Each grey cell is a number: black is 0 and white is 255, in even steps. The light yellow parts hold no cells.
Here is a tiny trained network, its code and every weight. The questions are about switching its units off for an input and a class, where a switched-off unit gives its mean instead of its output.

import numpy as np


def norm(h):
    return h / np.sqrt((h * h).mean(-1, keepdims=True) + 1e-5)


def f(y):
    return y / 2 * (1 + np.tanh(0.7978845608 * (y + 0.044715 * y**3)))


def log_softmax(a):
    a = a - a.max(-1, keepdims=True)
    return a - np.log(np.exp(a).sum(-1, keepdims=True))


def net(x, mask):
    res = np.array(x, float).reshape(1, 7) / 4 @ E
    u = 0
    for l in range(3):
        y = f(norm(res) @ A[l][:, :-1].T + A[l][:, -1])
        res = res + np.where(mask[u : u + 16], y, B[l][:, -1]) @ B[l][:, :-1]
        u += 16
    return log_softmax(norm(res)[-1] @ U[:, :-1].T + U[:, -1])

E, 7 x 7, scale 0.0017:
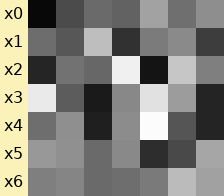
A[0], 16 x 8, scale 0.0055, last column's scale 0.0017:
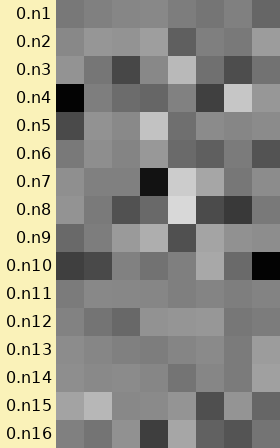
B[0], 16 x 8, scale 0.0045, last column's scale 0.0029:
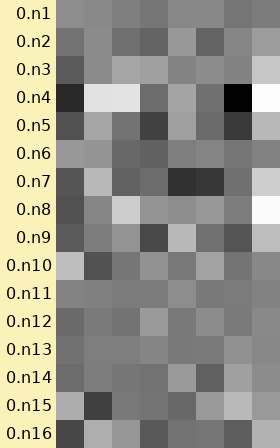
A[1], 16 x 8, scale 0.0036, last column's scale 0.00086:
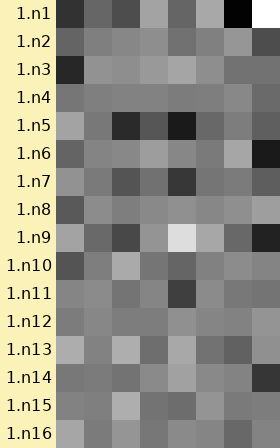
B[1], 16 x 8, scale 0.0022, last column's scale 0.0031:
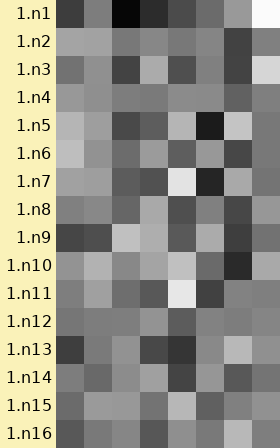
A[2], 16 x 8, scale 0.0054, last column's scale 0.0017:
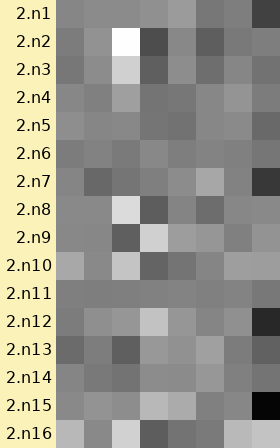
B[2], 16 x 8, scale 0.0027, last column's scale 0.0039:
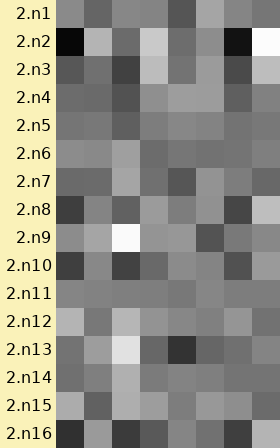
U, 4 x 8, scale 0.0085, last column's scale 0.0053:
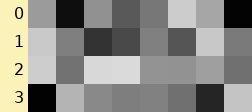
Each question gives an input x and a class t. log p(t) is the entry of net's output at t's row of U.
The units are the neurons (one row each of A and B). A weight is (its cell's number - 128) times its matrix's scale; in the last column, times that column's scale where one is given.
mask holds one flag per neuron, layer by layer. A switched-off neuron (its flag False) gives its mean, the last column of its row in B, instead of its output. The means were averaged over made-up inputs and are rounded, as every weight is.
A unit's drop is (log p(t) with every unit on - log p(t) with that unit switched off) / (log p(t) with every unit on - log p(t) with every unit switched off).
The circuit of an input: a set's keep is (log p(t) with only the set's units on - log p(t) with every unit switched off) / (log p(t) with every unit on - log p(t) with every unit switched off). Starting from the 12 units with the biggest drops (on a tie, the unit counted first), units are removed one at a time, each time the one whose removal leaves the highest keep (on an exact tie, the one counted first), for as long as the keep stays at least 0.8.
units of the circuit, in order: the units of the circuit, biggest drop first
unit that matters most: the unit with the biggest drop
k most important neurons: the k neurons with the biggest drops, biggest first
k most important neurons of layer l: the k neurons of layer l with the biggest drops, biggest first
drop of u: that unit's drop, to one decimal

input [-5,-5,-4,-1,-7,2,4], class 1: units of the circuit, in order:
[0.n4, 0.n8]
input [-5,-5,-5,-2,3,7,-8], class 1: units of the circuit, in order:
[0.n4, 0.n15]
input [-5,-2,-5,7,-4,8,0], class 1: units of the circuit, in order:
[0.n4]
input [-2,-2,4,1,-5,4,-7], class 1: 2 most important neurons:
[0.n8, 0.n4]
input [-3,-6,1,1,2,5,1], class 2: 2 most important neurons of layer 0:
[0.n7, 0.n16]
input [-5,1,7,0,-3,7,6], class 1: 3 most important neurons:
[0.n4, 0.n8, 2.n2]
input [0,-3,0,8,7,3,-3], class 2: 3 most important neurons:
[0.n4, 0.n5, 2.n2]
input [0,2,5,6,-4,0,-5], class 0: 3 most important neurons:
[0.n4, 0.n7, 2.n2]
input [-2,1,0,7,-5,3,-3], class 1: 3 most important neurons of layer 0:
[0.n4, 0.n8, 0.n9]
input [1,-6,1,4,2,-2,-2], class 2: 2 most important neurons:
[0.n4, 2.n2]
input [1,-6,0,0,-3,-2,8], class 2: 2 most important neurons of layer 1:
[1.n1, 1.n13]
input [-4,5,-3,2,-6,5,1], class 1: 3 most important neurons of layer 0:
[0.n4, 0.n8, 0.n3]
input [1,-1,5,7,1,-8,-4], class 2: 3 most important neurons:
[0.n4, 2.n2, 2.n16]
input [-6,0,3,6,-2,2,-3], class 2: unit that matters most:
0.n7
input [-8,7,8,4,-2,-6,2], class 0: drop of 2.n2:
0.4
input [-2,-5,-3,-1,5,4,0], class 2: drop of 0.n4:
0.2
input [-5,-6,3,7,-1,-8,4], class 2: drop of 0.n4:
0.1
